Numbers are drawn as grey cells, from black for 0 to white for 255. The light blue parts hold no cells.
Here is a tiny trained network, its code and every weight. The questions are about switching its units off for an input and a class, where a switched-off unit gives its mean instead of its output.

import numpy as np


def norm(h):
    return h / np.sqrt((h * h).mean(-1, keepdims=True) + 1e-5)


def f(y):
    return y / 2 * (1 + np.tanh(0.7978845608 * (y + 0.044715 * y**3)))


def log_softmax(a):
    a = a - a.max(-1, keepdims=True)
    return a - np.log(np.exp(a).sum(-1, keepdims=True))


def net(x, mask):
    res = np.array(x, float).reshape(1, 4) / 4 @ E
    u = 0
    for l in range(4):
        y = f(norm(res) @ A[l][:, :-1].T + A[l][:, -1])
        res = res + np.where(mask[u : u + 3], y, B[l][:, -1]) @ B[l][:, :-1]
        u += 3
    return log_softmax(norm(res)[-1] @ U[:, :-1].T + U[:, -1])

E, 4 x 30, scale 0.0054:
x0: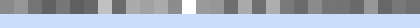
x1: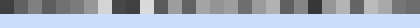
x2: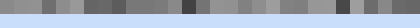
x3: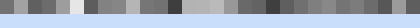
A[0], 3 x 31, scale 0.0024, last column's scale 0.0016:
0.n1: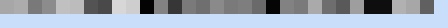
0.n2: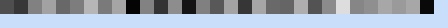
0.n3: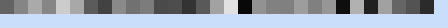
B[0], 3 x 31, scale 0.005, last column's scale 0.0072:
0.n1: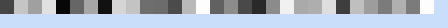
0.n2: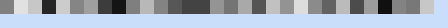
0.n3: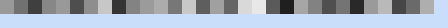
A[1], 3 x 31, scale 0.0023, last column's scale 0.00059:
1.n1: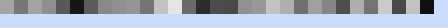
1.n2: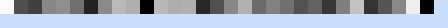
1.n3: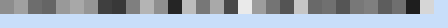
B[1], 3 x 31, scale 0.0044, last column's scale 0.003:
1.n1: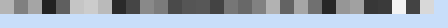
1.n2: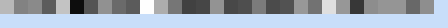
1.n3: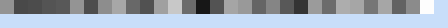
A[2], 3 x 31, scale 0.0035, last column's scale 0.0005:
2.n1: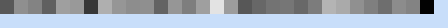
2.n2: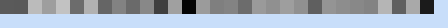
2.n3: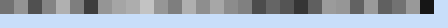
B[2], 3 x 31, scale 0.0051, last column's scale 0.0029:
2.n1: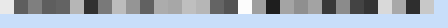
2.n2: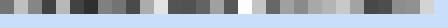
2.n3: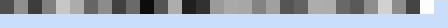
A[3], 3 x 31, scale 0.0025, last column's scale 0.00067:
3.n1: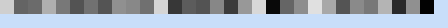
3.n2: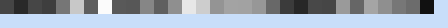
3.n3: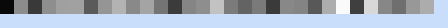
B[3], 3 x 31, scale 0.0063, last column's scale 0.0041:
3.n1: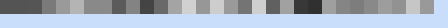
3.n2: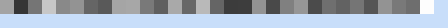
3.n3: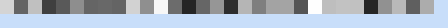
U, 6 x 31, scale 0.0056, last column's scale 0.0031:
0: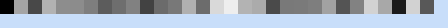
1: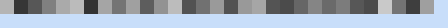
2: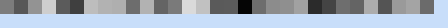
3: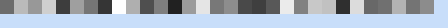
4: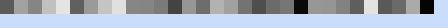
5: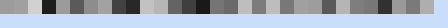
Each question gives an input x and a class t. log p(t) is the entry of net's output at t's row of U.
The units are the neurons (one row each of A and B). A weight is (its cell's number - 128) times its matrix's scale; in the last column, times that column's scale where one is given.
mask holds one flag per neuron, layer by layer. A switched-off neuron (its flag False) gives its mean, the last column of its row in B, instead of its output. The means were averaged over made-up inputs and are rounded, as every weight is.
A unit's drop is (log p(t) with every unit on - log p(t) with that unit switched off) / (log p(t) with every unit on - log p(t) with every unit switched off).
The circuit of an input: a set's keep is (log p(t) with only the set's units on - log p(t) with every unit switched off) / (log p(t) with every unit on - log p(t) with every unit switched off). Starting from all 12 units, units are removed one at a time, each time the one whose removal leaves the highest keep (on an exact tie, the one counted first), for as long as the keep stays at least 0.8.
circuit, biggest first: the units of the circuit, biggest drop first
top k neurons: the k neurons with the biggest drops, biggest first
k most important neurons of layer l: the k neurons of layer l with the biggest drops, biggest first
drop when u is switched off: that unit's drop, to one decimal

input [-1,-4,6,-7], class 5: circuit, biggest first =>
(1.n1)
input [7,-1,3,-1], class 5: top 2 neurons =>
(0.n1, 1.n1)
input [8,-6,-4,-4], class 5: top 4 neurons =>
(0.n1, 1.n1, 3.n2, 1.n2)
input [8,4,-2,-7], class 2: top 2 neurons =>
(0.n2, 2.n2)
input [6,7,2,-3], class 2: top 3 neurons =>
(3.n2, 0.n2, 2.n3)
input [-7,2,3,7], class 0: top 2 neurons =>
(0.n3, 0.n1)
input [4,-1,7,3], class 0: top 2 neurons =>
(0.n3, 1.n1)
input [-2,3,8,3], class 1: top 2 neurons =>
(0.n1, 3.n2)
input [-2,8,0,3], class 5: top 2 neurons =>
(0.n2, 2.n2)
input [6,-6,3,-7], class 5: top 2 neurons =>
(1.n1, 0.n1)
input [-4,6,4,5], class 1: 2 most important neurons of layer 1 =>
(1.n3, 1.n1)
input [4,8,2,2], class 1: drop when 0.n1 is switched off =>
0.1
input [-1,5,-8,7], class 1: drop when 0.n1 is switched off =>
0.2
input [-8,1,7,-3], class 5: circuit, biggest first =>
(0.n2)
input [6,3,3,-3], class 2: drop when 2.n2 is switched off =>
0.1
